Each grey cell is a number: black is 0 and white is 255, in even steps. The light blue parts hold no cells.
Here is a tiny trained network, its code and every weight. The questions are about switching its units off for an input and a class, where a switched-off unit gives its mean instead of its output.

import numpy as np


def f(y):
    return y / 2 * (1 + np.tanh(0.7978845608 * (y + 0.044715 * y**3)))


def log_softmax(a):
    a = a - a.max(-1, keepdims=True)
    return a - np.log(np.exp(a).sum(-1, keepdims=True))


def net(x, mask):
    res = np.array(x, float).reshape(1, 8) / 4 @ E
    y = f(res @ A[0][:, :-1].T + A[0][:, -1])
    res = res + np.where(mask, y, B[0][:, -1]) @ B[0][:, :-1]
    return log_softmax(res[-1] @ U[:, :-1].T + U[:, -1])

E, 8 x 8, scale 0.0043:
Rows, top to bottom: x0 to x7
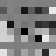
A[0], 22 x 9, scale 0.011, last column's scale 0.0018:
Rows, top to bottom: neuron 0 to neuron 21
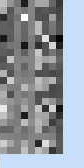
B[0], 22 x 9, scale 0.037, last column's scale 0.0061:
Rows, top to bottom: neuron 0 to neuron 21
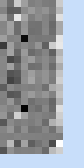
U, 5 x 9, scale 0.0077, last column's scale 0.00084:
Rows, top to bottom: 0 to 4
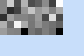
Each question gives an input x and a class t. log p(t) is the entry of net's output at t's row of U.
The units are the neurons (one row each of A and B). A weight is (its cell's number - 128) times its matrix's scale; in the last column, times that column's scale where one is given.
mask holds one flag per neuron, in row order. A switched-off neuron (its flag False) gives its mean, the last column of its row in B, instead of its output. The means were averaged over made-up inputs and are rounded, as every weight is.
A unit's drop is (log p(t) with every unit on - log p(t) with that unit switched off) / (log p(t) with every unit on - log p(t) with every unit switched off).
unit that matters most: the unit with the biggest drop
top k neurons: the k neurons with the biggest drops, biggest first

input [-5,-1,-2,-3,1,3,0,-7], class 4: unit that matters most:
neuron 5
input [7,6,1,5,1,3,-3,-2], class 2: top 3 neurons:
[neuron 6; neuron 11; neuron 8]
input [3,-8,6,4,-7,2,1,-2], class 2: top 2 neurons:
[neuron 21; neuron 17]
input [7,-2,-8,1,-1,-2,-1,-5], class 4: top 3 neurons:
[neuron 5; neuron 6; neuron 20]
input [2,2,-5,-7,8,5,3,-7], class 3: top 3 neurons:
[neuron 16; neuron 0; neuron 15]
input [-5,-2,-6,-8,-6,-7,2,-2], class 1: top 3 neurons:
[neuron 11; neuron 8; neuron 20]
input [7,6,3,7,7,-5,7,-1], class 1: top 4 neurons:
[neuron 10; neuron 13; neuron 1; neuron 2]
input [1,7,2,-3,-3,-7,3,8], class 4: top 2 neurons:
[neuron 15; neuron 20]
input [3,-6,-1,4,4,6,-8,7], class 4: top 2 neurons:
[neuron 15; neuron 6]
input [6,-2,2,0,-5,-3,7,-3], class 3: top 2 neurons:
[neuron 2; neuron 20]
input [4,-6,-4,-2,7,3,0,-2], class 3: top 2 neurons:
[neuron 16; neuron 0]
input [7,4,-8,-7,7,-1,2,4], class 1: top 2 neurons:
[neuron 11; neuron 8]
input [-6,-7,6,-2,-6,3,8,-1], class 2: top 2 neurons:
[neuron 21; neuron 17]
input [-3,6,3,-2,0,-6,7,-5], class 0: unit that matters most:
neuron 7
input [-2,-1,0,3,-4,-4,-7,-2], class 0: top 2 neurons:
[neuron 16; neuron 0]
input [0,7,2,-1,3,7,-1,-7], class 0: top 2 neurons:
[neuron 20; neuron 15]
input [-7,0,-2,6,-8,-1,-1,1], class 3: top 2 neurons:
[neuron 2; neuron 11]
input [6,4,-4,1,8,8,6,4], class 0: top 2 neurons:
[neuron 20; neuron 2]
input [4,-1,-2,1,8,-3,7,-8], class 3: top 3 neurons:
[neuron 16; neuron 0; neuron 15]
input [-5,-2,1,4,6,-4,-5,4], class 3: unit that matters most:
neuron 16
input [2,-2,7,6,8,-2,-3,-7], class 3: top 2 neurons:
[neuron 16; neuron 0]
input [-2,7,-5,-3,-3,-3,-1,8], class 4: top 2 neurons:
[neuron 15; neuron 21]
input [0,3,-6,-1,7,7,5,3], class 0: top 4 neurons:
[neuron 20; neuron 2; neuron 14; neuron 5]
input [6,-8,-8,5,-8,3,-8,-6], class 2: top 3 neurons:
[neuron 21; neuron 17; neuron 12]
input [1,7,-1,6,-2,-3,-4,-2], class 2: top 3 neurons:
[neuron 6; neuron 11; neuron 8]
